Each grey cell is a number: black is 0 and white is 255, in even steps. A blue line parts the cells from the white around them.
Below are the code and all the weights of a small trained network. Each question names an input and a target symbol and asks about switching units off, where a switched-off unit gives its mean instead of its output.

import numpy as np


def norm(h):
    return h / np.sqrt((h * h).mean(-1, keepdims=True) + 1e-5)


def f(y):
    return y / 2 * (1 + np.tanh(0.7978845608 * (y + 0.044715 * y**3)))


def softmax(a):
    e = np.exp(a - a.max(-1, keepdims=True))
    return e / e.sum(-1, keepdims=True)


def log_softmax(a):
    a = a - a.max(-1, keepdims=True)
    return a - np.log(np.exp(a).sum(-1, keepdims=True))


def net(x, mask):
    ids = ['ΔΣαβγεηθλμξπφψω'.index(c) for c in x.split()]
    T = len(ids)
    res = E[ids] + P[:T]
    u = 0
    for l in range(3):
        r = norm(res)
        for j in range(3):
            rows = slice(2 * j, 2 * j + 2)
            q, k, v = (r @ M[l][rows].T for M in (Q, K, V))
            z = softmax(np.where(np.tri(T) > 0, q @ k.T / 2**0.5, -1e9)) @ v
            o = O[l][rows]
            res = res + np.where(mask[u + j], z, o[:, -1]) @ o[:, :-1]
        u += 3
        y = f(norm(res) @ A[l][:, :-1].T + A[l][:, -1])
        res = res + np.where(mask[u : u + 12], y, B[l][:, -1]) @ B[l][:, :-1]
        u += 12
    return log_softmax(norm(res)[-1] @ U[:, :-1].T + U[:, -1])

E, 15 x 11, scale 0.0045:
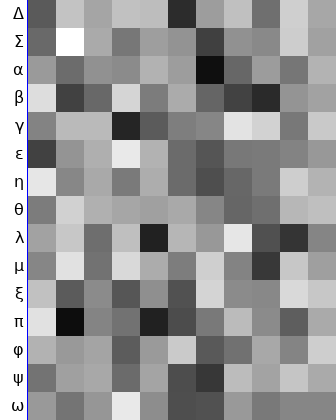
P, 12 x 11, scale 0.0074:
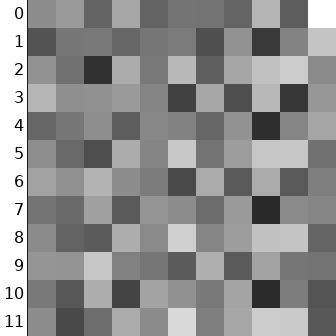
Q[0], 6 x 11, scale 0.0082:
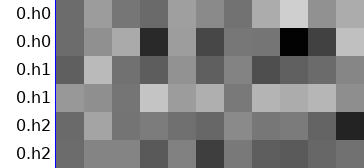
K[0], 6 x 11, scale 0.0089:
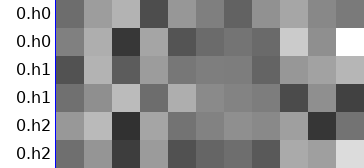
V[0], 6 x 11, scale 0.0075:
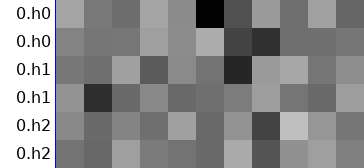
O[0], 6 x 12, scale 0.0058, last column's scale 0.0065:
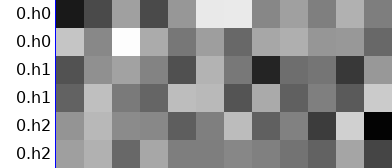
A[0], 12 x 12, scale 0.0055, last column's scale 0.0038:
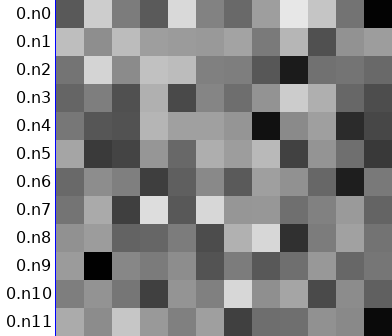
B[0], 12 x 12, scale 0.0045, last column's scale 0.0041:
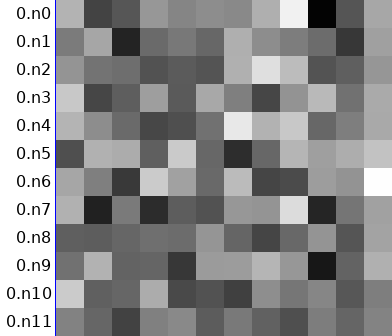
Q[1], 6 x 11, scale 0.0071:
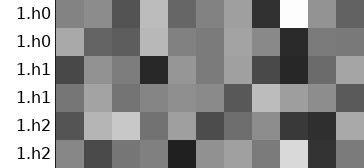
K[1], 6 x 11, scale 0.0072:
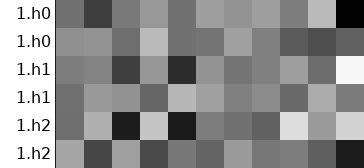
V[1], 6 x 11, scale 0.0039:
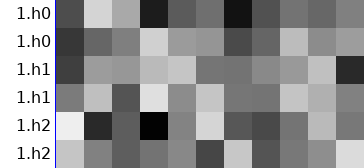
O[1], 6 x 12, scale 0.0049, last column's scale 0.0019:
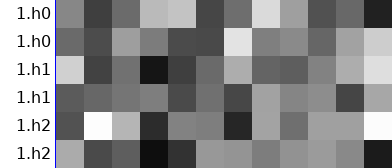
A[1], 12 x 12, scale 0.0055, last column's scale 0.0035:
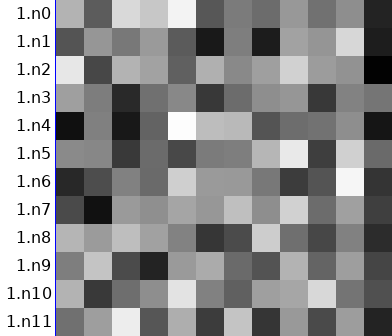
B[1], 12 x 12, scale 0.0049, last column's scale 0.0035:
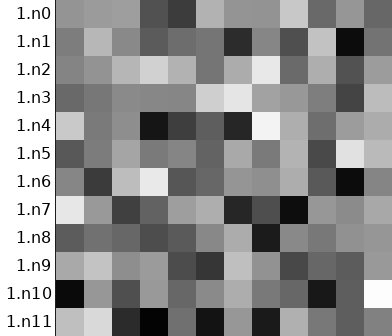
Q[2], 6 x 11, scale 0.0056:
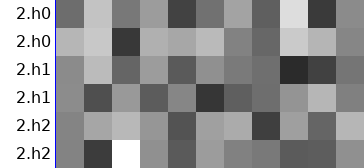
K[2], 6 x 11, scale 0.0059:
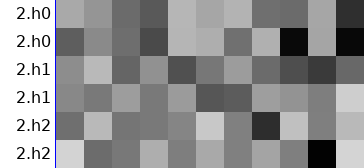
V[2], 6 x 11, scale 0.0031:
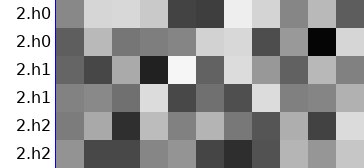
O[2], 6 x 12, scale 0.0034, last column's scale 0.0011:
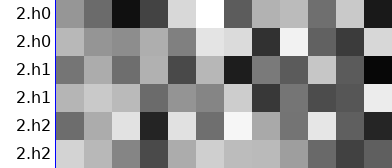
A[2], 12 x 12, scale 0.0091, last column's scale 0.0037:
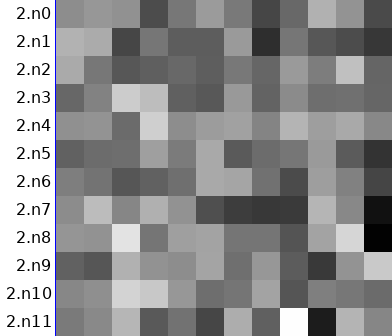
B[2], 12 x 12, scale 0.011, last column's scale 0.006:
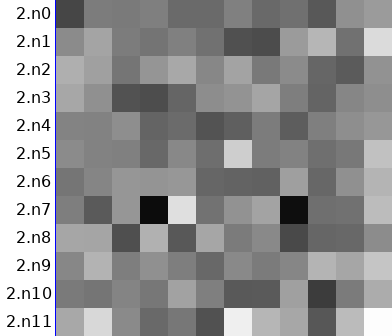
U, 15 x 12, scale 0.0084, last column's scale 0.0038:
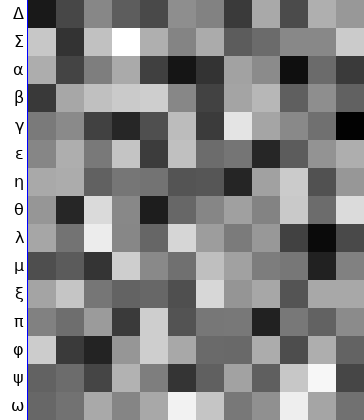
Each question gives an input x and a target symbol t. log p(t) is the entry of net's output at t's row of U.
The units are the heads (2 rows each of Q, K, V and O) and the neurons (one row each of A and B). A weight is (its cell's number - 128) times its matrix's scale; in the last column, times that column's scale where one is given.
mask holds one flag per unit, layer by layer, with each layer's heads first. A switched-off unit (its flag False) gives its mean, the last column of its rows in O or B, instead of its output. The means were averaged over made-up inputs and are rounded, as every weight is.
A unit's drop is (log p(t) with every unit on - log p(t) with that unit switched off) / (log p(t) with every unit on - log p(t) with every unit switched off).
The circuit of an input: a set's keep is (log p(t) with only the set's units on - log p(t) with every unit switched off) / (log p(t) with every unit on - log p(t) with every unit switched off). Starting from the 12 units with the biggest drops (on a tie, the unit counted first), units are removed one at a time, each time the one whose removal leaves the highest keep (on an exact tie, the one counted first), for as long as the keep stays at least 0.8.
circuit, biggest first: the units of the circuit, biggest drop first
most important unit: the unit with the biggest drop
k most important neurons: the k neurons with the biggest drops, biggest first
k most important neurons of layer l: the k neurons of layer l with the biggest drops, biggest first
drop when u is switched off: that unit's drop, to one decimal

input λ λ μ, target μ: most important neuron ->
(1.n10)
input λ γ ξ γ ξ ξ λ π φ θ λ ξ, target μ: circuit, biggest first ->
(1.n10; 2.n11)
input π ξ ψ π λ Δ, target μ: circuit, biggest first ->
(1.n10; 2.n11)
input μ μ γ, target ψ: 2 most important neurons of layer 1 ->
(1.n2; 1.n7)
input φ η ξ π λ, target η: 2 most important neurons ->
(1.n8; 2.n1)
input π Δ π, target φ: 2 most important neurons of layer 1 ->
(1.n7; 1.n4)
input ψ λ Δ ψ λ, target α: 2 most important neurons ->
(1.n6; 2.n10)
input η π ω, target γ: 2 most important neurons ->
(1.n4; 2.n11)
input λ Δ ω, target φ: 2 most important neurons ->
(1.n7; 2.n11)
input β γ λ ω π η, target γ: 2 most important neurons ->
(1.n4; 2.n11)
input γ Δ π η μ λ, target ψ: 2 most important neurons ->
(1.n2; 1.n7)
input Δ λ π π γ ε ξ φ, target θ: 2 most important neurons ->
(1.n4; 1.n6)
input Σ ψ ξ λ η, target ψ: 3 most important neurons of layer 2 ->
(2.n9; 2.n11; 2.n7)
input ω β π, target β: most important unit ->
0.h0
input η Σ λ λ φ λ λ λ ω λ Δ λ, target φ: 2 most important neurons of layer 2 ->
(2.n11; 2.n2)
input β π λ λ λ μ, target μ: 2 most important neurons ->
(1.n10; 2.n11)
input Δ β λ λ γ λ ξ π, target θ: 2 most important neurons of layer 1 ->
(1.n6; 1.n4)
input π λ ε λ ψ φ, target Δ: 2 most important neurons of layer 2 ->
(2.n0; 2.n11)
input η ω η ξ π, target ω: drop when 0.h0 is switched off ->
0.2
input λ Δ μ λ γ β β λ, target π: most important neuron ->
(2.n7)
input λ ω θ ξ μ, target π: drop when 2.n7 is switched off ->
0.2
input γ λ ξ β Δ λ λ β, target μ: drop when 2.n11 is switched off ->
0.2
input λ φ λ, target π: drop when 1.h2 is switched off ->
0.1
